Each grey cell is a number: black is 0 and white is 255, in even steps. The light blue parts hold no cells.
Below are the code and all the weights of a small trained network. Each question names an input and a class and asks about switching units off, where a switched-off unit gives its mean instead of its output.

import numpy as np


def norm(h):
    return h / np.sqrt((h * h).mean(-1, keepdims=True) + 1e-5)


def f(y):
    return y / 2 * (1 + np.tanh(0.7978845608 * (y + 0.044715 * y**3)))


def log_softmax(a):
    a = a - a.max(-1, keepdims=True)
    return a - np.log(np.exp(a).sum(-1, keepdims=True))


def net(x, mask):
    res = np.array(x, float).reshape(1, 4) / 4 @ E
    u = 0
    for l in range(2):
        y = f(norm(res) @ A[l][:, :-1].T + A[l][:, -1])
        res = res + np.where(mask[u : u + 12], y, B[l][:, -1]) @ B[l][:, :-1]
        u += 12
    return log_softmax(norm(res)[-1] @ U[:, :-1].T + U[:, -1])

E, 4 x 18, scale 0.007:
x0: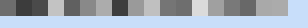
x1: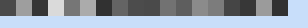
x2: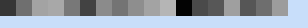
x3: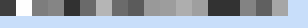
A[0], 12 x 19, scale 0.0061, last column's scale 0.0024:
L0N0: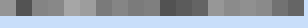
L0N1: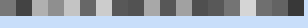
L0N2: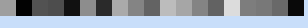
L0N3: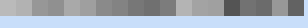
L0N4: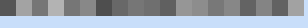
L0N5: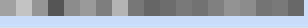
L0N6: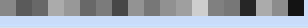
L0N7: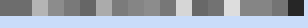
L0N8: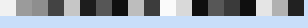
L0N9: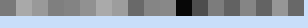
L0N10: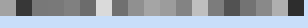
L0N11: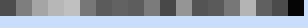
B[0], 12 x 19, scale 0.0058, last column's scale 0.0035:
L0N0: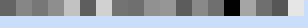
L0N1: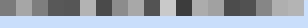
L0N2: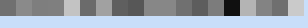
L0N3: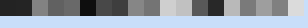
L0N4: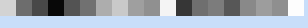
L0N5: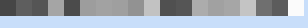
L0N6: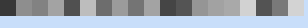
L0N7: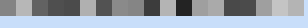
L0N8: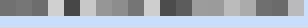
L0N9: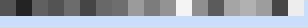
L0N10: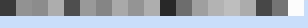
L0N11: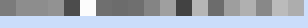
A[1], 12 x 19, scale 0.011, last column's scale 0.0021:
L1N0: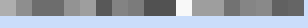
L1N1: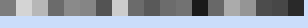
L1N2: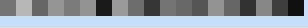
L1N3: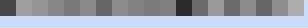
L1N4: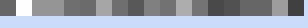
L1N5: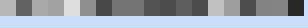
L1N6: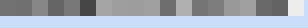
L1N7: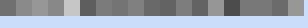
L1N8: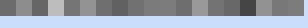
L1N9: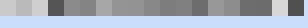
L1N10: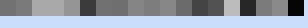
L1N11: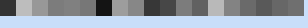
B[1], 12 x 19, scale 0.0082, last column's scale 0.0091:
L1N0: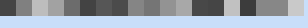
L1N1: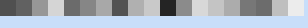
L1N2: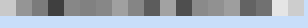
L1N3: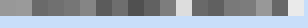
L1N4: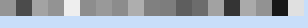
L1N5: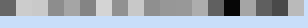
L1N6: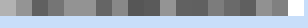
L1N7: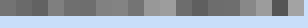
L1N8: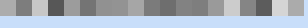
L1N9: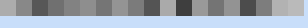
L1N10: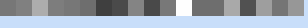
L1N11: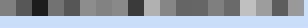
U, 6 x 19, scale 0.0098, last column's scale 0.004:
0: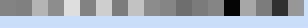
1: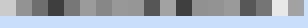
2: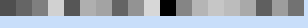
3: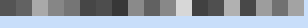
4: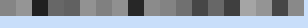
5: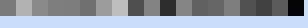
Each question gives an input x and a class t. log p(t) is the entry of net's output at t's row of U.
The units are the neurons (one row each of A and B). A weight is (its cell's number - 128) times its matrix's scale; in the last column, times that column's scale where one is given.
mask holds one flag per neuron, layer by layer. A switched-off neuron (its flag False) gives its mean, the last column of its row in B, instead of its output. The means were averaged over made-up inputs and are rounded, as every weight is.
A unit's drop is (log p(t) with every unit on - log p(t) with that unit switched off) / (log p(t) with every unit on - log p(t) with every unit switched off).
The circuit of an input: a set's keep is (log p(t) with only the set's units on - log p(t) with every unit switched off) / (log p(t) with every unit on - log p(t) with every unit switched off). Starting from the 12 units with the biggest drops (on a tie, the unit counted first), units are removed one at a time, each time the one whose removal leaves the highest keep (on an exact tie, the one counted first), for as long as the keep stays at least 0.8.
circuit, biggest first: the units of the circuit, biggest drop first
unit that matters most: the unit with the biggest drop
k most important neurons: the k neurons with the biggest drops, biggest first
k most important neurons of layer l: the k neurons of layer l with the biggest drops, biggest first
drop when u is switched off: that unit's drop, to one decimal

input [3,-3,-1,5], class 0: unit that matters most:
L1N4
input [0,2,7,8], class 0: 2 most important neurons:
(L1N4; L0N3)
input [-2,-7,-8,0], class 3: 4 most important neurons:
(L1N0; L0N4; L0N3; L1N2)
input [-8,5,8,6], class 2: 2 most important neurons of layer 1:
(L1N1; L1N0)
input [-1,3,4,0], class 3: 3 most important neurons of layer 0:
(L0N5; L0N9; L0N0)
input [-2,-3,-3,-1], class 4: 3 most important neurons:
(L0N5; L1N1; L1N2)
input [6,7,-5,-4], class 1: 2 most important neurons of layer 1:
(L1N1; L1N2)
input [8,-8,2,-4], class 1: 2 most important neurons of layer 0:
(L0N5; L0N8)
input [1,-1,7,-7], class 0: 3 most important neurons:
(L1N5; L0N3; L1N0)
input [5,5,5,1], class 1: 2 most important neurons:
(L1N8; L1N1)
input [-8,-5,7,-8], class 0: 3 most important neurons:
(L1N5; L0N10; L0N0)
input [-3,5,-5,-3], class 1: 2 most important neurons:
(L1N2; L0N9)
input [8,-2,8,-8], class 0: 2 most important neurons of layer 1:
(L1N5; L1N1)
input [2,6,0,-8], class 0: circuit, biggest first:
(L1N5)
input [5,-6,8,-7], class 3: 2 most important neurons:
(L1N10; L1N4)
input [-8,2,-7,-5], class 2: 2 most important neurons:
(L1N1; L0N9)
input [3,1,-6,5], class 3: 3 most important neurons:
(L1N0; L0N0; L0N3)
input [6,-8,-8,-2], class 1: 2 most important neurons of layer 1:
(L1N9; L1N1)
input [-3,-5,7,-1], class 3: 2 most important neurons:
(L1N10; L0N4)
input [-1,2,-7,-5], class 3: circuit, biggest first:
(L1N0)
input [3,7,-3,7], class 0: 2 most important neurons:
(L1N4; L0N7)
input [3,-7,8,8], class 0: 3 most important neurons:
(L1N4; L0N3; L1N0)
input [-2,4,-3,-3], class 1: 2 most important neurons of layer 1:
(L1N2; L1N4)
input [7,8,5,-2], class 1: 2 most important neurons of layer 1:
(L1N8; L1N1)
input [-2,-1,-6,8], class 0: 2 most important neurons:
(L1N4; L0N9)
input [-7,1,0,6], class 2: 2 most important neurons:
(L1N1; L0N0)
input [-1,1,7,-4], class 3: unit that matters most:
L1N10
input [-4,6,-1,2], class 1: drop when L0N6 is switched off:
0.0
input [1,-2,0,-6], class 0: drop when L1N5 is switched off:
0.1
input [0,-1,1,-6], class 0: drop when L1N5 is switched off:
0.1
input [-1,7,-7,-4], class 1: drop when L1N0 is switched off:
-0.1
